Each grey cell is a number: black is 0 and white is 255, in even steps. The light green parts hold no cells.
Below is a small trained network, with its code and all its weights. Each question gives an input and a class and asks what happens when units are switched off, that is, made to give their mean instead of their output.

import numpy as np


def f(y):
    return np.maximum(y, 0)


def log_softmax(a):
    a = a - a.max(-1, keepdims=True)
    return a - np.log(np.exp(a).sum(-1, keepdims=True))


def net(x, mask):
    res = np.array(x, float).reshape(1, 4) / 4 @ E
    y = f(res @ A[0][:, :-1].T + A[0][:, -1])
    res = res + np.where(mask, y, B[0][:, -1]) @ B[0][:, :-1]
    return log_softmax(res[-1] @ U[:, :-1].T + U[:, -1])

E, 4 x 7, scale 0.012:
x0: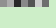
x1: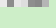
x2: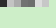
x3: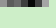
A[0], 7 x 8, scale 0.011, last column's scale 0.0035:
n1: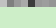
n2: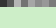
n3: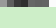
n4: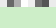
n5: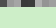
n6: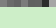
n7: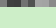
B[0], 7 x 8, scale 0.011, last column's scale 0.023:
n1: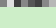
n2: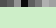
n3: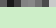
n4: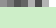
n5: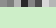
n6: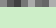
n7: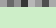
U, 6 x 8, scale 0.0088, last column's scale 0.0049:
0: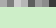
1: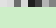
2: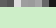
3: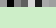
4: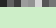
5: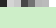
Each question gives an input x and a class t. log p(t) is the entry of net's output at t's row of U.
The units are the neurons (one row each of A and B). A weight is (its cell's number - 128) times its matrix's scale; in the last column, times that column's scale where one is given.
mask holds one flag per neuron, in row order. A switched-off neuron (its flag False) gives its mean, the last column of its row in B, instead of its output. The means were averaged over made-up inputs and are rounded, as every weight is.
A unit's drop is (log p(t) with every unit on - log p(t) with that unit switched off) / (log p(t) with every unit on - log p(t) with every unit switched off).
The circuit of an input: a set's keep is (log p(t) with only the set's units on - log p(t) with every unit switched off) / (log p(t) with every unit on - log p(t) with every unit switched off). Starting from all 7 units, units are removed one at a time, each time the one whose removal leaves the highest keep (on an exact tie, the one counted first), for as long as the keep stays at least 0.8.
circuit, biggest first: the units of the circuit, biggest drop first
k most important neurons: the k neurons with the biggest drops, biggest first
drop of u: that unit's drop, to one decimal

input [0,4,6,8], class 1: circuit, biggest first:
[n1]
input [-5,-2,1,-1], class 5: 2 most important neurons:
[n4; n3]
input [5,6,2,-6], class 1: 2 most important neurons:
[n3; n1]
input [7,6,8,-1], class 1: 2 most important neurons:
[n1; n2]
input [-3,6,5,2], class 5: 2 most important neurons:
[n2; n3]
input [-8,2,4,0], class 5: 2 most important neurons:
[n3; n6]
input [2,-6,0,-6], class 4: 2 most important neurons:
[n4; n5]
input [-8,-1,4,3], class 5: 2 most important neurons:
[n4; n3]
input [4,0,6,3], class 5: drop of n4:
0.1
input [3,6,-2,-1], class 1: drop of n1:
0.2
